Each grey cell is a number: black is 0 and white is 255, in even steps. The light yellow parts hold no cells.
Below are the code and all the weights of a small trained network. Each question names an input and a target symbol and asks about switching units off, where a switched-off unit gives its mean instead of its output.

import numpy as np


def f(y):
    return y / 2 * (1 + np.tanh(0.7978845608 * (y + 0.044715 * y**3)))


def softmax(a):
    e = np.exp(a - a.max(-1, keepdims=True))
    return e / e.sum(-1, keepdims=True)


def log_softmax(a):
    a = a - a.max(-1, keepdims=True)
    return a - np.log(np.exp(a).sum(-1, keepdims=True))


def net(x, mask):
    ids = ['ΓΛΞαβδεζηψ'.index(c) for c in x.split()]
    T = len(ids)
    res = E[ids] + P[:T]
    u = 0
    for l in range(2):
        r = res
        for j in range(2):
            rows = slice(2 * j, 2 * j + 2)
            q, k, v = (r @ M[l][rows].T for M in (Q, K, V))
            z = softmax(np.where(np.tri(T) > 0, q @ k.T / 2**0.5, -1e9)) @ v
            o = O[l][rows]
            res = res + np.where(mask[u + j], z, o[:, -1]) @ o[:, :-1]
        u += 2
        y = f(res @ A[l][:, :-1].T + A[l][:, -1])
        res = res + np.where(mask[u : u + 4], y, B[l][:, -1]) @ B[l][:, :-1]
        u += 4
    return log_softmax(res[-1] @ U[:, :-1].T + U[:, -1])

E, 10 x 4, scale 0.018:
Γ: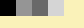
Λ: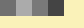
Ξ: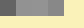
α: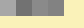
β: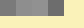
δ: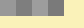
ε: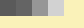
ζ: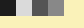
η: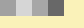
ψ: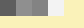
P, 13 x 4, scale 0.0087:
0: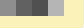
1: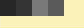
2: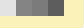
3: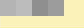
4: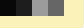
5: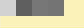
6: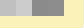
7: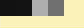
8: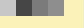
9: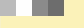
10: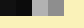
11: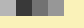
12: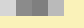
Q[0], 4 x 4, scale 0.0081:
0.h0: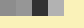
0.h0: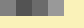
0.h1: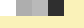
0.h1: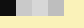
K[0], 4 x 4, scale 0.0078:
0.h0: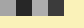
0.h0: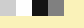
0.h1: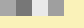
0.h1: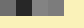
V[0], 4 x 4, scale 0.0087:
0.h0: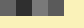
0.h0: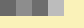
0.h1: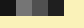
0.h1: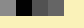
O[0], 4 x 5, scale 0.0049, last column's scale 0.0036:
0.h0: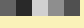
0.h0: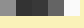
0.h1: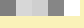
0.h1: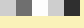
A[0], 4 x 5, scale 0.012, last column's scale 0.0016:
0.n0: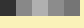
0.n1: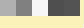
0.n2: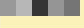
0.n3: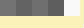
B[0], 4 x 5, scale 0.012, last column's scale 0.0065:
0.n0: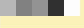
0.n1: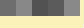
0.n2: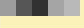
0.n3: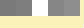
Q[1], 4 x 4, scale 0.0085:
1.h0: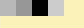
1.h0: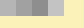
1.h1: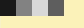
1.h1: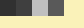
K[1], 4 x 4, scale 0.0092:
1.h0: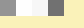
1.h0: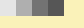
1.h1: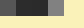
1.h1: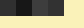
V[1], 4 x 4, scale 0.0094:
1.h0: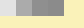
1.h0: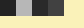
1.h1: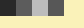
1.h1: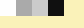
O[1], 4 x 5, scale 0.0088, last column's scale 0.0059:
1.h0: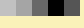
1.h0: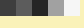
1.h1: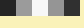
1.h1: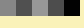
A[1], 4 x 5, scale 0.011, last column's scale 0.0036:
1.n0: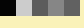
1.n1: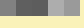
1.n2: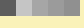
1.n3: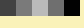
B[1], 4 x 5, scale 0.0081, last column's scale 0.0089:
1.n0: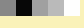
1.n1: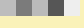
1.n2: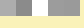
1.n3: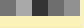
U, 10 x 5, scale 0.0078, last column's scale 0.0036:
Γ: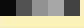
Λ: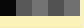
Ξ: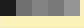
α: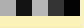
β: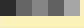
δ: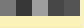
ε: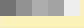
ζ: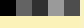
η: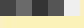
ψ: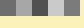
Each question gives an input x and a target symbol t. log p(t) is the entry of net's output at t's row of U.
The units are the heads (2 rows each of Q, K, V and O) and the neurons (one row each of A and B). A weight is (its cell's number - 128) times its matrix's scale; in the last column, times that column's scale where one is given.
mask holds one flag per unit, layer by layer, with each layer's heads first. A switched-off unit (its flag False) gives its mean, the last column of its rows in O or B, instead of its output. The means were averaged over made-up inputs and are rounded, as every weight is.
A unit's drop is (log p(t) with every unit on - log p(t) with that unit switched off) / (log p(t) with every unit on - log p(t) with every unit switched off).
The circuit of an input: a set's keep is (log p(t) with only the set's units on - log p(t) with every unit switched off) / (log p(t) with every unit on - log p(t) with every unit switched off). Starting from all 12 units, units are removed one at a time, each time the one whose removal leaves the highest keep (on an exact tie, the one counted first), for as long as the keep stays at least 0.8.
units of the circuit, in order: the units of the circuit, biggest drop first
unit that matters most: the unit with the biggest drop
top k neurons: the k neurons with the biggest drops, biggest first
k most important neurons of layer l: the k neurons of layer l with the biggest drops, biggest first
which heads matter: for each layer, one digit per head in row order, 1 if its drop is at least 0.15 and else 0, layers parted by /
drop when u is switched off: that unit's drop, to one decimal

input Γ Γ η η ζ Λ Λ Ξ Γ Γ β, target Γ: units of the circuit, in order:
[1.h0 1.h1]
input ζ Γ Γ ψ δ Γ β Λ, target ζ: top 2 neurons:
[0.n2 1.n2]
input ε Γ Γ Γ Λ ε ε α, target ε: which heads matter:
01 / 11
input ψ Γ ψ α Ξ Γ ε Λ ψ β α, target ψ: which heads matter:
11 / 01
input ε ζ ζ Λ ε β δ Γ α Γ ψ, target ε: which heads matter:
11 / 10
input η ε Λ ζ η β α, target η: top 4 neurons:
[1.n0 0.n1 1.n2 0.n0]
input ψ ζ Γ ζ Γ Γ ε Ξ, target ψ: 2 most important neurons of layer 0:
[0.n2 0.n0]
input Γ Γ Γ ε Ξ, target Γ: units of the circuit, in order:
[1.h1 1.n0]
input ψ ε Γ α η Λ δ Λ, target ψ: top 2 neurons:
[0.n2 0.n0]
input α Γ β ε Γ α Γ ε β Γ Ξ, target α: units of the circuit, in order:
[0.n0 1.h0 0.h1]
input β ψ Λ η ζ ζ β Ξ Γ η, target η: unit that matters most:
1.h1
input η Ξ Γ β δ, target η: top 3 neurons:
[0.n2 1.n0 0.n0]
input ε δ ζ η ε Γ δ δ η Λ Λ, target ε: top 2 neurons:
[1.n2 0.n3]
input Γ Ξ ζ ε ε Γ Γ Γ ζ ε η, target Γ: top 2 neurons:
[1.n0 0.n2]
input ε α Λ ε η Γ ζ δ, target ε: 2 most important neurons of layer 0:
[0.n0 0.n3]
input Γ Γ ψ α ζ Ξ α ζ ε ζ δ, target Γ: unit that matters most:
0.h0
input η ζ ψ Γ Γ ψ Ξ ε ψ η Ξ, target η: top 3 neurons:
[0.n2 0.n0 1.n0]
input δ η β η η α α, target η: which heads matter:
10 / 10
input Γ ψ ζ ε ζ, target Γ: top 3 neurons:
[1.n0 1.n2 0.n3]
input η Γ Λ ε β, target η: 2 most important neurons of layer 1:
[1.n0 1.n1]
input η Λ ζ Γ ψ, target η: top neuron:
[0.n2]
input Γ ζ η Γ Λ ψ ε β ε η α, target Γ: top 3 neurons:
[0.n2 0.n3 1.n0]
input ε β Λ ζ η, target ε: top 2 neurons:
[1.n2 0.n0]
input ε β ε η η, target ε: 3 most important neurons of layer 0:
[0.n0 0.n2 0.n3]
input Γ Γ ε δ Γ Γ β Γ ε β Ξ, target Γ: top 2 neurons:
[1.n0 0.n2]
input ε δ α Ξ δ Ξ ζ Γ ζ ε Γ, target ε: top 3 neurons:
[0.n0 1.n2 0.n2]
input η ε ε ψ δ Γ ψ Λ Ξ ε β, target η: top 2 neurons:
[0.n2 0.n3]
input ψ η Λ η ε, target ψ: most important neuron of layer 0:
[0.n2]
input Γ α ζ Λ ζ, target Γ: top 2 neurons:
[1.n0 1.n2]
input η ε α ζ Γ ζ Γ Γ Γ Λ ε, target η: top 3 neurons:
[0.n2 0.n0 1.n0]
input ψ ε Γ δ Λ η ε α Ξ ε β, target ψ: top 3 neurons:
[0.n2 0.n0 0.n3]
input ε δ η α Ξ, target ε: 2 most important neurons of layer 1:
[1.n2 1.n0]
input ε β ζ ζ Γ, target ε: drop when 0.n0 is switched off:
0.3
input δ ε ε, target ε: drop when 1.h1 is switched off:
0.2
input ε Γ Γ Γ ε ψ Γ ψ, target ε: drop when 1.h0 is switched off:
0.5
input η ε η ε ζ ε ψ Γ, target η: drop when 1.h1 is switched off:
0.6
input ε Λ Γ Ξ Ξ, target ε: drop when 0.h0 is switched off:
0.1
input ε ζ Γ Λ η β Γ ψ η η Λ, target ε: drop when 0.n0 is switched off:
0.1
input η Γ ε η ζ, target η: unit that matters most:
0.h1
